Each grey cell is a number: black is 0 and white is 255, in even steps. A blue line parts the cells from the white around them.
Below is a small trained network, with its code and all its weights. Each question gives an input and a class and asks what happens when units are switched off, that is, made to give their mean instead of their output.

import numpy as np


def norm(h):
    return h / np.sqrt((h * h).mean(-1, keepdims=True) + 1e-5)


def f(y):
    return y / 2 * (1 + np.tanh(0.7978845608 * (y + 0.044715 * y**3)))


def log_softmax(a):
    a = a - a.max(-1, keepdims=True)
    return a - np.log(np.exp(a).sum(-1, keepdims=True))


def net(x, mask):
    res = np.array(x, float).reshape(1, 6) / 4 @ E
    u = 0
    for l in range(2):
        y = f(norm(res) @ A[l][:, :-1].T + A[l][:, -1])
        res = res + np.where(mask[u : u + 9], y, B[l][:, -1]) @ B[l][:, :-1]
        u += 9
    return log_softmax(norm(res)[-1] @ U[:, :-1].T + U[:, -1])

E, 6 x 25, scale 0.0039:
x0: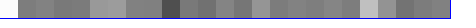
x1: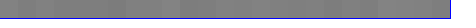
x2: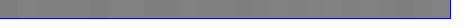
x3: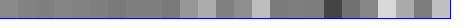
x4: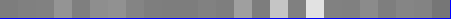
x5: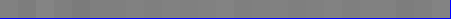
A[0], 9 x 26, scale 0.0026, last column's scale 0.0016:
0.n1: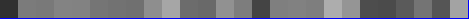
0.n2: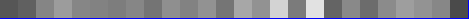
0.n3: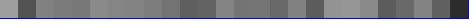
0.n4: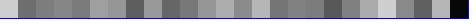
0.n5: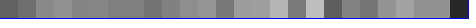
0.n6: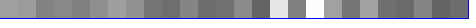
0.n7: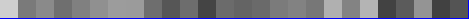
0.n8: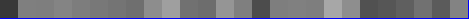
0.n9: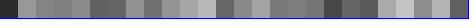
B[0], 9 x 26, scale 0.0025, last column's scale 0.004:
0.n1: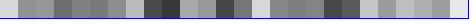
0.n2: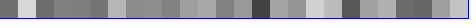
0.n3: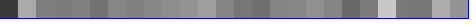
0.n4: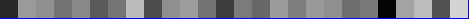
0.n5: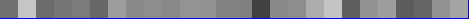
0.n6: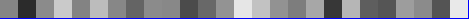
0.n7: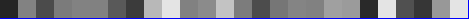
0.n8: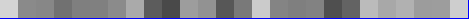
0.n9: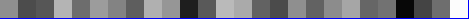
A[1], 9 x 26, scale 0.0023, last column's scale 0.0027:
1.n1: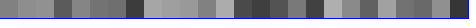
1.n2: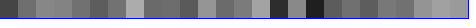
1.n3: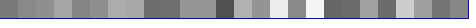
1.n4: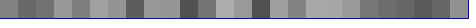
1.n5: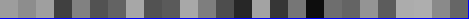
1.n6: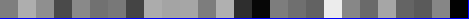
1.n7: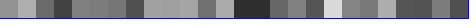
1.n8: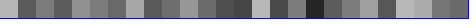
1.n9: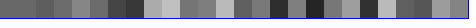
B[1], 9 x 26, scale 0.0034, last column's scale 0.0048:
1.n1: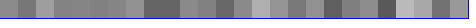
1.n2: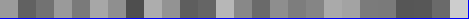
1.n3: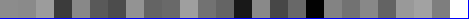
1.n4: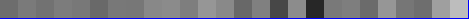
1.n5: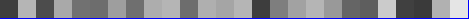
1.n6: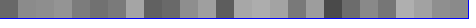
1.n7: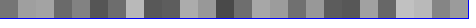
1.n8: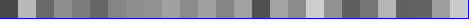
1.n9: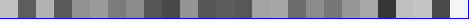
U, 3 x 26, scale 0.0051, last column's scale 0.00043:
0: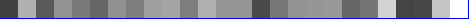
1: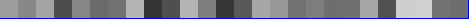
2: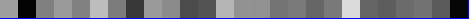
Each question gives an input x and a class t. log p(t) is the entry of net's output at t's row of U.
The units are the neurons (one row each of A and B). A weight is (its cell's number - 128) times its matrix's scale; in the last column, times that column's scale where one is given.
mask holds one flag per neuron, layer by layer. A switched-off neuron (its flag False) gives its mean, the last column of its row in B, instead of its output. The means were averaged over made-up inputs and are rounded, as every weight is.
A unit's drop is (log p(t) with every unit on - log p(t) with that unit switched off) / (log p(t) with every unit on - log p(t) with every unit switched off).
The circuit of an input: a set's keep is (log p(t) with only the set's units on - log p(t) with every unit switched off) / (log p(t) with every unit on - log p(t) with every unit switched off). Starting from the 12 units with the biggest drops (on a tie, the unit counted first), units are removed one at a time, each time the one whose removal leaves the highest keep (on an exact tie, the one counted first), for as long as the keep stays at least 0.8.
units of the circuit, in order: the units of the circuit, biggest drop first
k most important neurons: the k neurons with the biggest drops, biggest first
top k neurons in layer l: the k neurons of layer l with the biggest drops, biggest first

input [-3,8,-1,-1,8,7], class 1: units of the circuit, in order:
(1.n3)
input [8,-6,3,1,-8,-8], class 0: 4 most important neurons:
(1.n5 0.n9 0.n4 1.n8)
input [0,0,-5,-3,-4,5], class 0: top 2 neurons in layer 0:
(0.n1 0.n9)
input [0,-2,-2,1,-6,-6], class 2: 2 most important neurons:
(1.n2 0.n1)
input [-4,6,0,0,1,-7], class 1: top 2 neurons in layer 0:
(0.n1 0.n7)
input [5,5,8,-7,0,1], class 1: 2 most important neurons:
(0.n7 1.n7)
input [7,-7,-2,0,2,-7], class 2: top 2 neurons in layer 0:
(0.n7 0.n1)
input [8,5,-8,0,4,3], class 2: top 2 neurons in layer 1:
(1.n9 1.n7)
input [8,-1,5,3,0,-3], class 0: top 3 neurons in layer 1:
(1.n9 1.n8 1.n5)
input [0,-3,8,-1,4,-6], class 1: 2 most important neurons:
(0.n9 1.n3)
